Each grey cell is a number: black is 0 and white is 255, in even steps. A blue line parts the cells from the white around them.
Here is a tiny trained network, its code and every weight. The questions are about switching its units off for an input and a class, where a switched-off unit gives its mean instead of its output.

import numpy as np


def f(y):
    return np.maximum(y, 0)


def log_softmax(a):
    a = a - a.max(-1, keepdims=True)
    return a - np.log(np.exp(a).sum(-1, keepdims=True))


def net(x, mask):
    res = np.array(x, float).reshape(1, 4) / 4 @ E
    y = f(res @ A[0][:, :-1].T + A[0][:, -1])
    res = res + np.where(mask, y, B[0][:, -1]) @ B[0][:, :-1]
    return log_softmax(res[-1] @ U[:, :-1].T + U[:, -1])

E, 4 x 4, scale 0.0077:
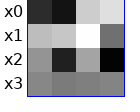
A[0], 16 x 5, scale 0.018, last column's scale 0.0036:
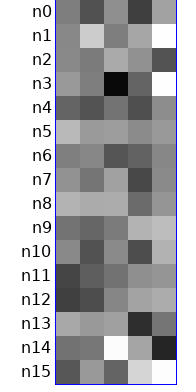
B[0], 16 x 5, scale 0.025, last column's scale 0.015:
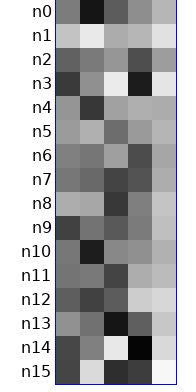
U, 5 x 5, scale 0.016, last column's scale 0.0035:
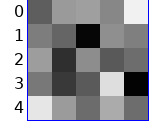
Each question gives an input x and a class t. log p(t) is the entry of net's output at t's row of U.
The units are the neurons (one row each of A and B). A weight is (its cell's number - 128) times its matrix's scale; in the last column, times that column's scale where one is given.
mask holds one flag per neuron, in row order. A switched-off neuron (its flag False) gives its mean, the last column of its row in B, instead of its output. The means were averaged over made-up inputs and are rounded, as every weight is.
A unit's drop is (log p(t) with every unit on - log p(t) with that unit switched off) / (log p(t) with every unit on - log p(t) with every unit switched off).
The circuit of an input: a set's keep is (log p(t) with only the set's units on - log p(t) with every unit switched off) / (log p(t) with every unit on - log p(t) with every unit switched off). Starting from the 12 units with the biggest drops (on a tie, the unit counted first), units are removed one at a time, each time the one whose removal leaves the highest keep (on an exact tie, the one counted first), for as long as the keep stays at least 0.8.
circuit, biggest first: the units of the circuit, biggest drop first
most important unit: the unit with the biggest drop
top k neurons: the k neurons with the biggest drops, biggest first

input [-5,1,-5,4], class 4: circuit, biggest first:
n14; n1
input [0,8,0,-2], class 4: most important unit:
n3
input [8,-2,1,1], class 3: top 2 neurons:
n12; n13
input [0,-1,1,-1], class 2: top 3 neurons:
n15; n12; n1
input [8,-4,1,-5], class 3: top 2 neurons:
n12; n13
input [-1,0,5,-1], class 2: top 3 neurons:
n15; n12; n11
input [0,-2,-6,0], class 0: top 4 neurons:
n13; n1; n8; n0
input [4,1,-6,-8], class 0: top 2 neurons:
n13; n14
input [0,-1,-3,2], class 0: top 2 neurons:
n13; n8
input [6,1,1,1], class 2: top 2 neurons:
n14; n1
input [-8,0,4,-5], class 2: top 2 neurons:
n3; n15
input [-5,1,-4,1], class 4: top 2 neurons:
n14; n1
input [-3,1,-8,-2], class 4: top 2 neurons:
n1; n14
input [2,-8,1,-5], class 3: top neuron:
n4
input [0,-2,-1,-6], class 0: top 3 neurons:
n13; n8; n0
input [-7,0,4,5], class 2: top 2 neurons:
n3; n15
